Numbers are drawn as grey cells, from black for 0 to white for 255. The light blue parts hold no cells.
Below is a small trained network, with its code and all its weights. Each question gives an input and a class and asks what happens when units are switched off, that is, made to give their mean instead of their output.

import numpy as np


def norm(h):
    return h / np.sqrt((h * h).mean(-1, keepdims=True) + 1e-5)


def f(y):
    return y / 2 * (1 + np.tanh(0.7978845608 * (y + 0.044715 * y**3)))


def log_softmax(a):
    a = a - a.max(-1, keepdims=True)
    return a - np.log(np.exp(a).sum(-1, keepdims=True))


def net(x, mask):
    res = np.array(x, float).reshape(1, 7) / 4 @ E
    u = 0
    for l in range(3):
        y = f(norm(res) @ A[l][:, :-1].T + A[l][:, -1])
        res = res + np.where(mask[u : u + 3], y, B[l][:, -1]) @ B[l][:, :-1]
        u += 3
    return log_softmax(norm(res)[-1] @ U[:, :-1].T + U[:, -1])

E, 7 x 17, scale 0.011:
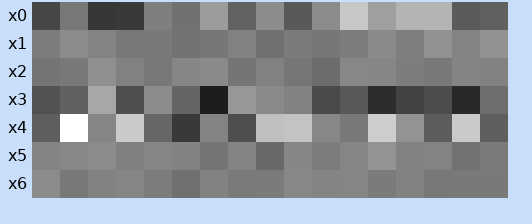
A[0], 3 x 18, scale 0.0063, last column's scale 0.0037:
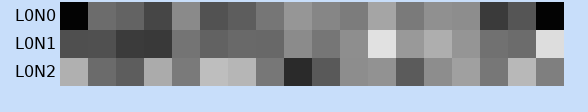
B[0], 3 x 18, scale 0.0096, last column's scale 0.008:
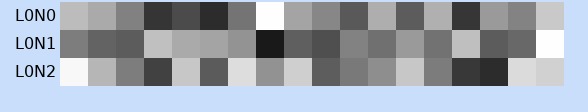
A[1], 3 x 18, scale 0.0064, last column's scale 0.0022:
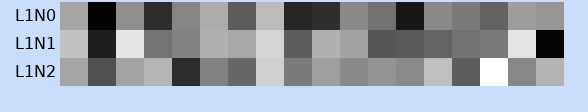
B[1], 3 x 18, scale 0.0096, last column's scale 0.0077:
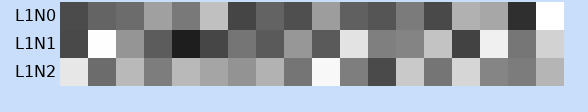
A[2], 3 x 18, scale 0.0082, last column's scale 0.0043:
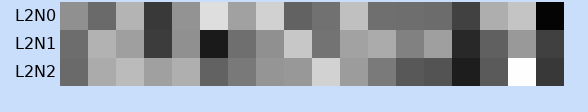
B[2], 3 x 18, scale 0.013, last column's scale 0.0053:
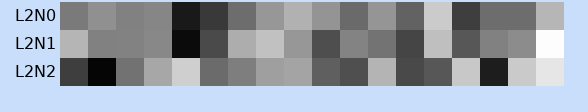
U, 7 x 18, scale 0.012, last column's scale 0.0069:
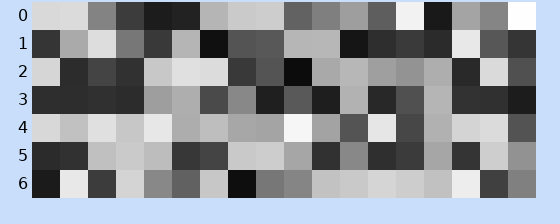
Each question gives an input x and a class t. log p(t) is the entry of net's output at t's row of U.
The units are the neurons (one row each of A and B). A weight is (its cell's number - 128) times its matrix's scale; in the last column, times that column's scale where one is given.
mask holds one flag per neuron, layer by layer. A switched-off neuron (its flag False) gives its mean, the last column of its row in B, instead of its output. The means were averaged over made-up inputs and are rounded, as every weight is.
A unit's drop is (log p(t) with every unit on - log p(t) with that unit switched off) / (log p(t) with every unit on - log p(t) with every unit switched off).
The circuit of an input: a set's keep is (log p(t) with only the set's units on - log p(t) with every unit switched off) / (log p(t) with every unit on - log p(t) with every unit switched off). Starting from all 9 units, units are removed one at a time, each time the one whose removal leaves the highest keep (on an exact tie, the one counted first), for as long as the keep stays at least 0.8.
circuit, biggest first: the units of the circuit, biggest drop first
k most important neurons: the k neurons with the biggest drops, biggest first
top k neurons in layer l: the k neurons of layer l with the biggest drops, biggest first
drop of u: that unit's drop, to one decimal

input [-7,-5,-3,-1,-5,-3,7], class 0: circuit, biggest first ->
[L1N1]
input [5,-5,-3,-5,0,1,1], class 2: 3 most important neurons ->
[L1N1 L1N0 L0N2]
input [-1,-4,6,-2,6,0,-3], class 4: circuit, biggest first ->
[L0N1 L1N2]
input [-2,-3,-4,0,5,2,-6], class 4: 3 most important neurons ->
[L0N2 L1N2 L0N1]
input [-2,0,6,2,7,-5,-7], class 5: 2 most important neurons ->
[L2N2 L1N0]
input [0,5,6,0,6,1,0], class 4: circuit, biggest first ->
[L0N2 L0N1 L1N2]
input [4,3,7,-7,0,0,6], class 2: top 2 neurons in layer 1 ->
[L1N1 L1N0]
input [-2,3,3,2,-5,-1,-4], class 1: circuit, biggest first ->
[L1N0 L1N1]
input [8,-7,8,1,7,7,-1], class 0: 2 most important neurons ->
[L0N0 L1N0]
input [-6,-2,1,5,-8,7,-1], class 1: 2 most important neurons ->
[L1N0 L1N1]
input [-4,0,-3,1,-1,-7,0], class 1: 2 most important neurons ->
[L0N2 L1N0]
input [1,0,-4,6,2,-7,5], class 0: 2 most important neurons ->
[L2N1 L0N0]
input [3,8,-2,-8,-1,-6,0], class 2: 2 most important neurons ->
[L0N2 L1N1]
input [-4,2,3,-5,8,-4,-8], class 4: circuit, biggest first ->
[L1N2]
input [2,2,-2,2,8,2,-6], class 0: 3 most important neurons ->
[L1N0 L2N1 L0N1]
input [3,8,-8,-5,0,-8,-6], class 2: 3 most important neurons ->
[L1N1 L0N2 L1N0]
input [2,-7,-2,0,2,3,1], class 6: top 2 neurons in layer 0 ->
[L0N1 L0N2]
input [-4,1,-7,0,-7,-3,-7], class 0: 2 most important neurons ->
[L0N2 L2N0]
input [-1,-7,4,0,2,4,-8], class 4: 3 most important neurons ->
[L0N2 L0N1 L1N2]
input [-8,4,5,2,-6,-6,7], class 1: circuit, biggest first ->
[L1N0]
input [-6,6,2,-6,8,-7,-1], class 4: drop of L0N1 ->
0.0
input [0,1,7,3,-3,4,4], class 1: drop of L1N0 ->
0.9
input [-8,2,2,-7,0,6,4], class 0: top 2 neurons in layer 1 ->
[L1N1 L1N0]
